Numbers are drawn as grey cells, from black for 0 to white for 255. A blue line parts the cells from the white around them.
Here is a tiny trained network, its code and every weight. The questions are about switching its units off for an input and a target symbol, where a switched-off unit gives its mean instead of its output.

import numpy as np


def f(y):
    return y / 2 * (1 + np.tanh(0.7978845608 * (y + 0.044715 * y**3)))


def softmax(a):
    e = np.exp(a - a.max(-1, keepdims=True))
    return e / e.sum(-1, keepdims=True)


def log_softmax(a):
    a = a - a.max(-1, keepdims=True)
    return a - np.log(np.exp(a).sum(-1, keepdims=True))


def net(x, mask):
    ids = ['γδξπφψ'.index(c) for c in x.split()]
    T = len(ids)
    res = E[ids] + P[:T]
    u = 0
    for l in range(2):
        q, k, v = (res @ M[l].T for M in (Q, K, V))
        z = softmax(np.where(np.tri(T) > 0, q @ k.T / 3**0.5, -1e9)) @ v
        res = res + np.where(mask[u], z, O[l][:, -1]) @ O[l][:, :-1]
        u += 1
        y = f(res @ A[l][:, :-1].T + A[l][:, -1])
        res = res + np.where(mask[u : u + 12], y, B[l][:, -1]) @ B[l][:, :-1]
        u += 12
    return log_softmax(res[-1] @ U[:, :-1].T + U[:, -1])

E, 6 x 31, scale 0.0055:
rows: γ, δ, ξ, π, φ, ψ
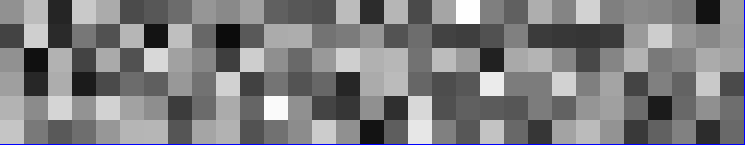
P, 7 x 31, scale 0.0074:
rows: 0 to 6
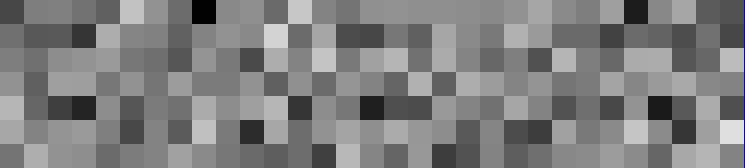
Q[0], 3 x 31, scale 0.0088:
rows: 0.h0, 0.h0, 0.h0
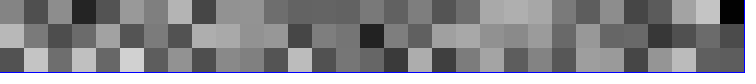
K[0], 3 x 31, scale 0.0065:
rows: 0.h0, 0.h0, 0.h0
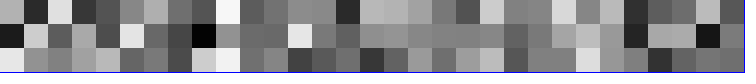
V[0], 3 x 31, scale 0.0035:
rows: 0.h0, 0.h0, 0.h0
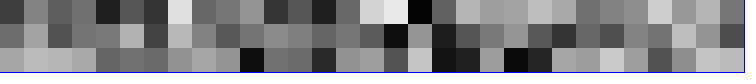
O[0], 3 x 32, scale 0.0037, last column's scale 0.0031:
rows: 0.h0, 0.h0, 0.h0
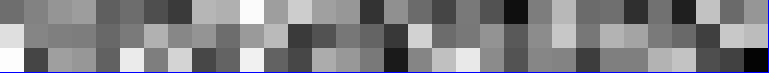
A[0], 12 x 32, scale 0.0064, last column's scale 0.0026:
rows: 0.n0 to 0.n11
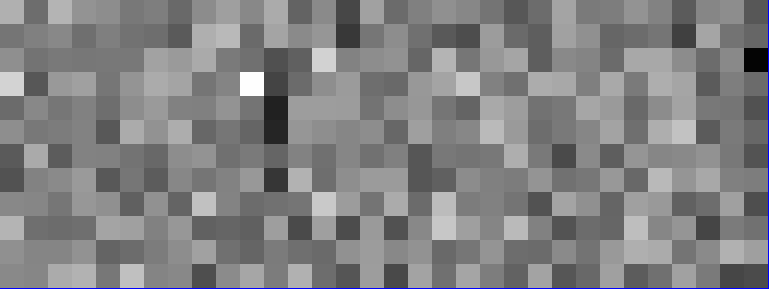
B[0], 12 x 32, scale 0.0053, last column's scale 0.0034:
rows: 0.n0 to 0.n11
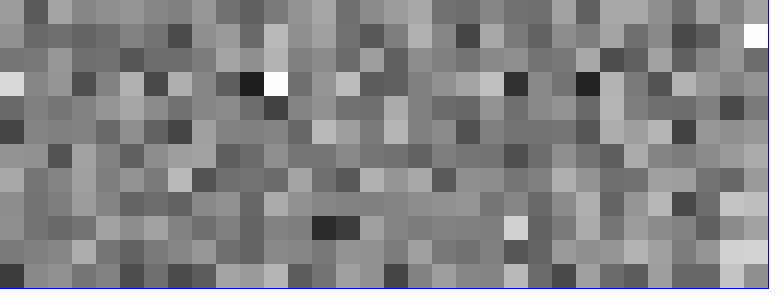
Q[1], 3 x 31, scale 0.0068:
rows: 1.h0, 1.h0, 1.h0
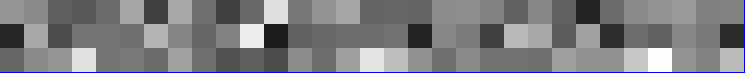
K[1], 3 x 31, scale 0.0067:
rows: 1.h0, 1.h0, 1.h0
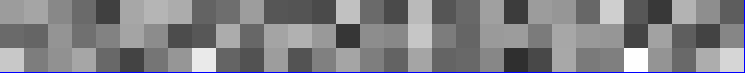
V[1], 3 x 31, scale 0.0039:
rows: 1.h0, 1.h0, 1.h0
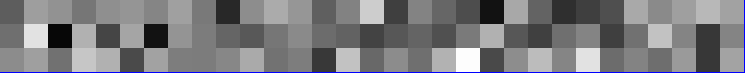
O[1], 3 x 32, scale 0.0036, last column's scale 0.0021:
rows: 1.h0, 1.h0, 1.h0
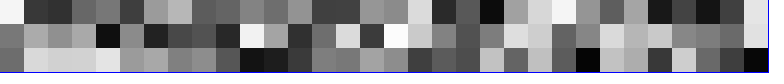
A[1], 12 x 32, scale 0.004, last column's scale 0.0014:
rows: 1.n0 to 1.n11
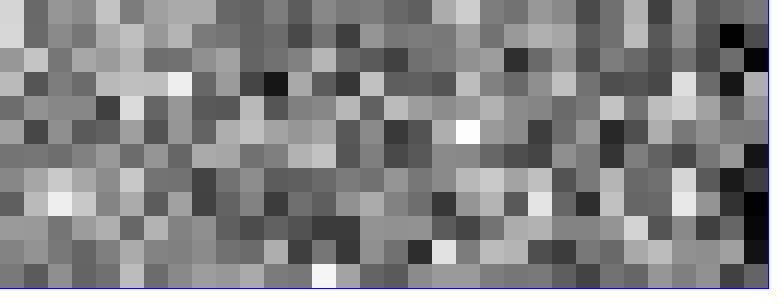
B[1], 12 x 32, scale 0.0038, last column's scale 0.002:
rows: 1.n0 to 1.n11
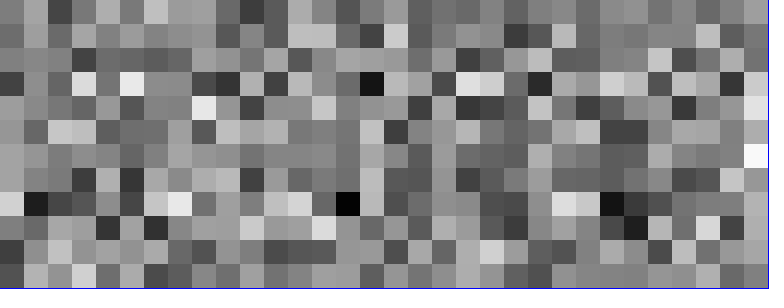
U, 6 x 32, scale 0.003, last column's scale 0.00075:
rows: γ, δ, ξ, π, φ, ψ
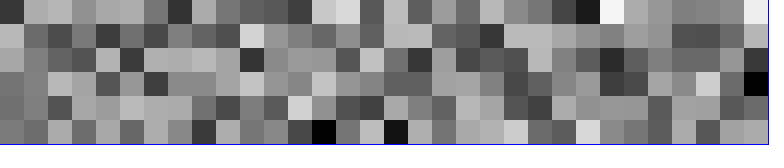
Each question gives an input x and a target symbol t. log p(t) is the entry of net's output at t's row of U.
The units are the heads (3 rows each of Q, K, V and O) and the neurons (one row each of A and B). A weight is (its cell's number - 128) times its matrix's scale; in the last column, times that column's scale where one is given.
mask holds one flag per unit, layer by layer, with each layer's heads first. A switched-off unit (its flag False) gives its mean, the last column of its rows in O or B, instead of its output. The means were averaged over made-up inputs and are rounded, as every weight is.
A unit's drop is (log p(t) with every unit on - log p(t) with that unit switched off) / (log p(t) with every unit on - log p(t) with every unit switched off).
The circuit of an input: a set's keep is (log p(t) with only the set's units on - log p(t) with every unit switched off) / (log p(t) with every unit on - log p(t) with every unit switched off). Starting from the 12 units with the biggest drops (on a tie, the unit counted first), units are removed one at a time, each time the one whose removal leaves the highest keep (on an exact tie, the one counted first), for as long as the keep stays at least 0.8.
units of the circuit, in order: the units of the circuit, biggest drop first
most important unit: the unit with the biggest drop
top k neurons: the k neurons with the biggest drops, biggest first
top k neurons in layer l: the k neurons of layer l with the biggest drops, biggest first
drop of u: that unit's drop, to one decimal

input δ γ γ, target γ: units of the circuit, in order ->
[1.h0]
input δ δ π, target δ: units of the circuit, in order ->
[1.h0 0.n1]
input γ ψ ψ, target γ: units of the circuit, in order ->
[1.h0 0.n1]
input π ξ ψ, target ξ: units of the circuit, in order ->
[1.h0 1.n6 0.n8]
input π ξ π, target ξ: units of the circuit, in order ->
[1.h0 0.n1 1.n6]
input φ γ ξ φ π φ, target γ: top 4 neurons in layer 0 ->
[0.n1 0.n7 0.n8 0.n2]
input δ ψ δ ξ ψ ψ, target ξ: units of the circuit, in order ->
[1.h0 0.n1 1.n6]
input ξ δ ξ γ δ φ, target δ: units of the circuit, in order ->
[0.n6 1.h0]
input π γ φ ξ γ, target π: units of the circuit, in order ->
[1.h0 0.h0 1.n5]
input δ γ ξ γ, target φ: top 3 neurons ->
[1.n3 0.n1 0.n7]
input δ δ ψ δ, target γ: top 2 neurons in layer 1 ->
[1.n4 1.n10]
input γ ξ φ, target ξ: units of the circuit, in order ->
[1.h0 1.n6 0.h0]
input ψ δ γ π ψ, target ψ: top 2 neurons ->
[0.n9 1.n10]
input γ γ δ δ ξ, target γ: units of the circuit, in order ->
[1.h0]
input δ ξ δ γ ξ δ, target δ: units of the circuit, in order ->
[0.n10 1.h0]
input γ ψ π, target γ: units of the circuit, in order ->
[0.n1 1.h0]
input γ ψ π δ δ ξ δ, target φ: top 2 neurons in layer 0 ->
[0.n1 0.n7]
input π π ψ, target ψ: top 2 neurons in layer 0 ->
[0.n9 0.n2]
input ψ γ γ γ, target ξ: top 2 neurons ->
[1.n8 1.n7]
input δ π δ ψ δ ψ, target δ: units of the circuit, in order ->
[1.h0]
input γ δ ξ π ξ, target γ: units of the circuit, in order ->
[1.h0 1.n8]
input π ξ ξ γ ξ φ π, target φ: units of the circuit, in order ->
[1.h0 1.n3 0.n7]
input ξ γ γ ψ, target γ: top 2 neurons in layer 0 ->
[0.n5 0.n7]
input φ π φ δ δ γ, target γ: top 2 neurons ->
[0.n10 0.n9]
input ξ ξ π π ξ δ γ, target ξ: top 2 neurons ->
[0.n3 1.n8]
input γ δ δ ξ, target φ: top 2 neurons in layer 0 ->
[0.n3 0.n1]
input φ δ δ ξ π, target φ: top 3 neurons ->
[1.n3 0.n11 1.n1]
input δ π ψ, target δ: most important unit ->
0.n1
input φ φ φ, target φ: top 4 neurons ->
[1.n3 0.n9 1.n1 0.n1]
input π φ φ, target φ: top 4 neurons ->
[1.n3 0.n9 0.n1 1.n1]
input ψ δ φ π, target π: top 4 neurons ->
[0.n3 0.n9 1.n5 1.n11]
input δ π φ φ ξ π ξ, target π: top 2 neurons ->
[0.n1 0.n0]
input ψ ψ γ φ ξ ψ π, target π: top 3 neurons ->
[0.n3 0.n9 1.n5]
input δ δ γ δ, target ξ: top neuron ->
[1.n8]
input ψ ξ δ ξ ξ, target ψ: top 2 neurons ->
[0.n9 1.n10]
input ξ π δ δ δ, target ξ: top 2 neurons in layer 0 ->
[0.n6 0.n1]
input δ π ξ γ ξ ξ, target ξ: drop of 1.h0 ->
1.1
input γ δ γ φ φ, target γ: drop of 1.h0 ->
0.8
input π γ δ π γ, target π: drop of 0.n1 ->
0.1
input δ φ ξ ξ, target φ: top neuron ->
[1.n3]
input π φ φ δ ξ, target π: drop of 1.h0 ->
0.7
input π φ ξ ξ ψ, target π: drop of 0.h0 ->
0.3
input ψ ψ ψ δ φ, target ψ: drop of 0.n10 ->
0.0
